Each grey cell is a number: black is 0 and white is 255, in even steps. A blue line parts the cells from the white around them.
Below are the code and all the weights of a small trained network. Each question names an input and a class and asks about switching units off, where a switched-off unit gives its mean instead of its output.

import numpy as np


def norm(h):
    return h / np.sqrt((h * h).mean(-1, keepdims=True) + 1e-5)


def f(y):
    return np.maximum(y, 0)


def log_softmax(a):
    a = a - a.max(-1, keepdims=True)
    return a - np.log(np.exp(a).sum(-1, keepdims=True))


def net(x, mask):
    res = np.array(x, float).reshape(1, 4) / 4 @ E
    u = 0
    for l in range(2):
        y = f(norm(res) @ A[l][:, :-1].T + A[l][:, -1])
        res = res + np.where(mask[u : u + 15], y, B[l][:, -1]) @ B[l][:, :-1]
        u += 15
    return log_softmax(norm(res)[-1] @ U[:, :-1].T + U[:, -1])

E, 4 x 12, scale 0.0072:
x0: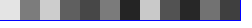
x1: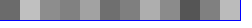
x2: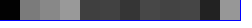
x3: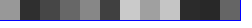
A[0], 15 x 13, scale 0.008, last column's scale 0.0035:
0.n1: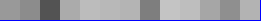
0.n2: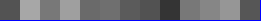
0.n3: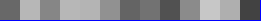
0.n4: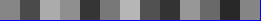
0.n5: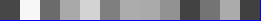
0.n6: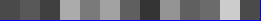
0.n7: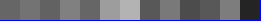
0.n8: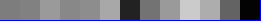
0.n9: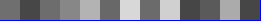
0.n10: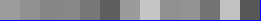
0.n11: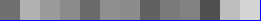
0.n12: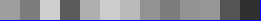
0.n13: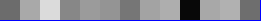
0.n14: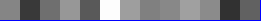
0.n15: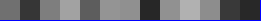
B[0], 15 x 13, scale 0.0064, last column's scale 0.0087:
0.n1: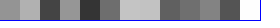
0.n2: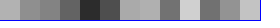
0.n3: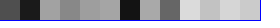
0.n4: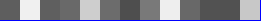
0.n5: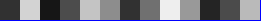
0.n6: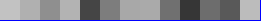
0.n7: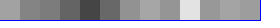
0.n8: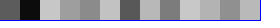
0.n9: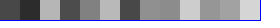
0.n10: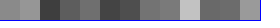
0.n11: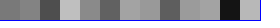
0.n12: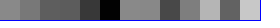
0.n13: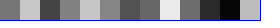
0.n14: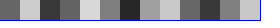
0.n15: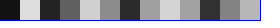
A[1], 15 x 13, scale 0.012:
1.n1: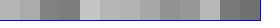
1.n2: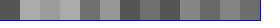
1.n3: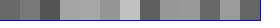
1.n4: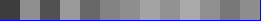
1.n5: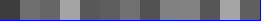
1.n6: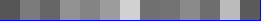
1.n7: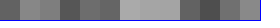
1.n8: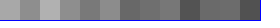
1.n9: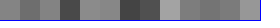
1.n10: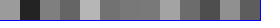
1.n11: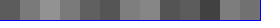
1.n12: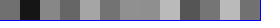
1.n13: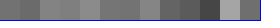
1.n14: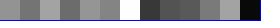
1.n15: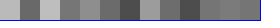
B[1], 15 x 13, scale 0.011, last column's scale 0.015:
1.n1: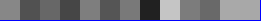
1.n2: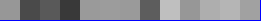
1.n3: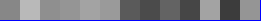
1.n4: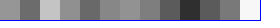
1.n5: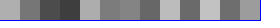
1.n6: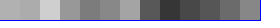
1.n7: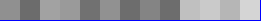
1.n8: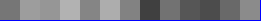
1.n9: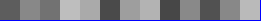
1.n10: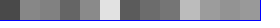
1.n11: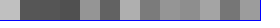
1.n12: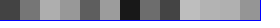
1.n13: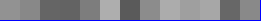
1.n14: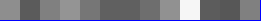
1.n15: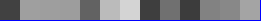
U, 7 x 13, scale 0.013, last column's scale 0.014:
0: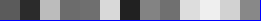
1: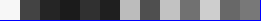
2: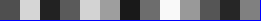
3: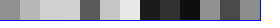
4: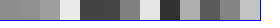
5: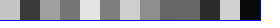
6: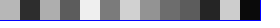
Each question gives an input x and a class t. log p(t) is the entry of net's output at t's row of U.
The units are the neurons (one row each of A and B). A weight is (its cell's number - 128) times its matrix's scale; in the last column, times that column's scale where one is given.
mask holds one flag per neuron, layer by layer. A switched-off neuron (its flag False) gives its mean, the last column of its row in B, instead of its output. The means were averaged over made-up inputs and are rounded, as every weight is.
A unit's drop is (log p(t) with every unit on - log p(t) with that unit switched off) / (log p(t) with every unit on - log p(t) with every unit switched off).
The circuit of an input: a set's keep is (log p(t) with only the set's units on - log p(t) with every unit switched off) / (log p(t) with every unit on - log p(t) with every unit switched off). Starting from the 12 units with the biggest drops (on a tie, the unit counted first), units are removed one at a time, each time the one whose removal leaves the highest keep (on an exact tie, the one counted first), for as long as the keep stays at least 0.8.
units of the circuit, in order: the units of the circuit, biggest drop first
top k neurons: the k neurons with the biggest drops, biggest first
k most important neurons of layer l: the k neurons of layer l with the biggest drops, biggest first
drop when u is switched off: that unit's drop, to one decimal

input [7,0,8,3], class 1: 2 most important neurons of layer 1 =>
(1.n11 1.n4)
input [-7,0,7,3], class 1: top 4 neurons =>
(1.n5 1.n11 0.n6 1.n15)
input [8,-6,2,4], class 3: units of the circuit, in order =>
(1.n15)
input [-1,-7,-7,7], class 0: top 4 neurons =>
(0.n9 1.n7 0.n13 0.n5)
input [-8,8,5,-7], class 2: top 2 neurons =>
(0.n5 1.n7)
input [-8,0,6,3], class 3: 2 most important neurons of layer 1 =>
(1.n6 1.n4)
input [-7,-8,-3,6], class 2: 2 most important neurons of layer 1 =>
(1.n3 1.n15)
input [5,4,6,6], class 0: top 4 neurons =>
(0.n1 1.n7 0.n12 1.n10)
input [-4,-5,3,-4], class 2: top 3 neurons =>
(0.n15 1.n7 0.n4)
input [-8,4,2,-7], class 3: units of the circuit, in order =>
(1.n4 1.n7)
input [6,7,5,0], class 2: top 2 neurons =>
(0.n13 1.n4)
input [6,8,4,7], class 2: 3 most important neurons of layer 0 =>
(0.n13 0.n3 0.n8)
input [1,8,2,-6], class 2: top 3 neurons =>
(0.n13 0.n5 1.n7)
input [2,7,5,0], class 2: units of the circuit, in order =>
(0.n13)
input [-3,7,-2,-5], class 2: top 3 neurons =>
(0.n5 1.n7 0.n13)
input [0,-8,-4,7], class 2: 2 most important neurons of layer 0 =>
(0.n14 0.n15)
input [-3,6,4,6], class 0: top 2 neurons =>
(0.n9 1.n7)
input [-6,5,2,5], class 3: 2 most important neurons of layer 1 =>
(1.n4 1.n3)
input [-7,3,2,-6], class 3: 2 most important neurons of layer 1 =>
(1.n4 1.n7)
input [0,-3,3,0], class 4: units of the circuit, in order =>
(0.n6)
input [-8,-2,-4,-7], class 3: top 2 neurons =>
(0.n1 1.n4)
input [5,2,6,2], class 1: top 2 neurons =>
(1.n11 1.n4)
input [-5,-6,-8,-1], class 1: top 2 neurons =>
(0.n1 1.n1)
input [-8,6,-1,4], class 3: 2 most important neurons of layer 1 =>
(1.n4 1.n6)
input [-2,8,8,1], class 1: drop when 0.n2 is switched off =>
0.2
